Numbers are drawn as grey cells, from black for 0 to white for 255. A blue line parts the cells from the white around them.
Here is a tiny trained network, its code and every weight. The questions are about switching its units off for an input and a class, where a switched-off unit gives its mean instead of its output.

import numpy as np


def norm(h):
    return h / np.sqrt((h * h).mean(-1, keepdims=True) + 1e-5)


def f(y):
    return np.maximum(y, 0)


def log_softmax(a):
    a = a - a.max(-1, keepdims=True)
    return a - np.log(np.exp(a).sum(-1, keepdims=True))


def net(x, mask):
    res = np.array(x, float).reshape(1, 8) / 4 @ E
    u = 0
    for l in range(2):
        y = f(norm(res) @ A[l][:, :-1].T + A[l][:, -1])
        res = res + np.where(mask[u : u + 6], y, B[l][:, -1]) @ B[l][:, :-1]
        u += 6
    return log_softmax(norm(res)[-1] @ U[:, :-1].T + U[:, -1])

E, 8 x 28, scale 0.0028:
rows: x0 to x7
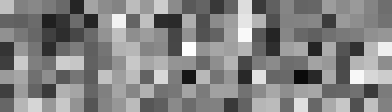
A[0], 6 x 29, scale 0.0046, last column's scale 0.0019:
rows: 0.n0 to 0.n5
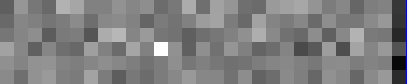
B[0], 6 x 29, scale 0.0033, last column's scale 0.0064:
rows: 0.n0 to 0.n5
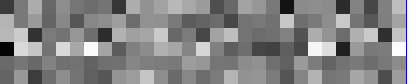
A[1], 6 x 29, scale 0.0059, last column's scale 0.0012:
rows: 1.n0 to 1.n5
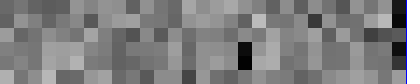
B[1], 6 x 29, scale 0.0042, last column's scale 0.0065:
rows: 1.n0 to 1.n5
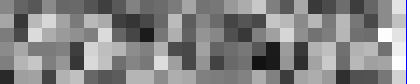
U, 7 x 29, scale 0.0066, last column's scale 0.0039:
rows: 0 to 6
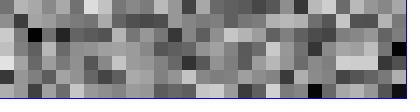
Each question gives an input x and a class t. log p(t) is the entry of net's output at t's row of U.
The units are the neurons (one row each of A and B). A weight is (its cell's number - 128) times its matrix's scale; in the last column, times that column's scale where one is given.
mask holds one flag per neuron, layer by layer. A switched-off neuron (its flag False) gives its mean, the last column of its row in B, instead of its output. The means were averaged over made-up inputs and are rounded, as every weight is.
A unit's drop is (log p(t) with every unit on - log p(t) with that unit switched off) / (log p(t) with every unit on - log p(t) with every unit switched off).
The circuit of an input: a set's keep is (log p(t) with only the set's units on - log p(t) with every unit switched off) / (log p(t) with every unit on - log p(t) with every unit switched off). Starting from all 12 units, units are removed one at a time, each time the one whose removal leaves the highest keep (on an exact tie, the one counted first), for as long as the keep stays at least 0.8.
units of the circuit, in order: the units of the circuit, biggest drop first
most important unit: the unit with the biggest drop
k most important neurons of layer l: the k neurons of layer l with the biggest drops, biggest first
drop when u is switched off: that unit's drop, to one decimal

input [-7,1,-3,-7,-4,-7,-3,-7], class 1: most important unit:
1.n2
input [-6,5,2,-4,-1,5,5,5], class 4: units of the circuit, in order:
(0.n2; 0.n3)
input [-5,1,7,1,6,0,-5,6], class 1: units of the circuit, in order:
(1.n1; 0.n3; 1.n4)
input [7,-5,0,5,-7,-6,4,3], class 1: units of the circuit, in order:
(0.n3; 1.n4)
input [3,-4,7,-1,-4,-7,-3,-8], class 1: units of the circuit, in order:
(1.n2; 1.n4; 1.n3)
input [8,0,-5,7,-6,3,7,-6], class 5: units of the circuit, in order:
(1.n4; 1.n0)
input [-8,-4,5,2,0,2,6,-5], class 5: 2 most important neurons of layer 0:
(0.n0; 0.n3)
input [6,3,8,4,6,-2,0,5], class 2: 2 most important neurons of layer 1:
(1.n5; 1.n4)
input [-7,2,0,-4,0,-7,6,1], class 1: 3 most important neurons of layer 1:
(1.n2; 1.n5; 1.n3)
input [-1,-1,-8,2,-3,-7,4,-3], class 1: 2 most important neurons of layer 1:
(1.n2; 1.n5)
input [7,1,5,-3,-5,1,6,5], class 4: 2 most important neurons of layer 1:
(1.n0; 1.n4)
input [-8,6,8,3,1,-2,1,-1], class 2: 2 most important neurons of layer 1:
(1.n5; 1.n2)
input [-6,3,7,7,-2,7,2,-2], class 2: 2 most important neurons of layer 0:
(0.n2; 0.n0)
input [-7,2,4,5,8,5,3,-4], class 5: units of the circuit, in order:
(1.n0)
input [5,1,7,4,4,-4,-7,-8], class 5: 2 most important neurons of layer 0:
(0.n3; 0.n2)
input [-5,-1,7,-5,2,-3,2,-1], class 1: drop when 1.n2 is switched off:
0.3
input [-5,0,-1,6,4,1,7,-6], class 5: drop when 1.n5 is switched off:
0.0
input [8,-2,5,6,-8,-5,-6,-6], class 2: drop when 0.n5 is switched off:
0.1
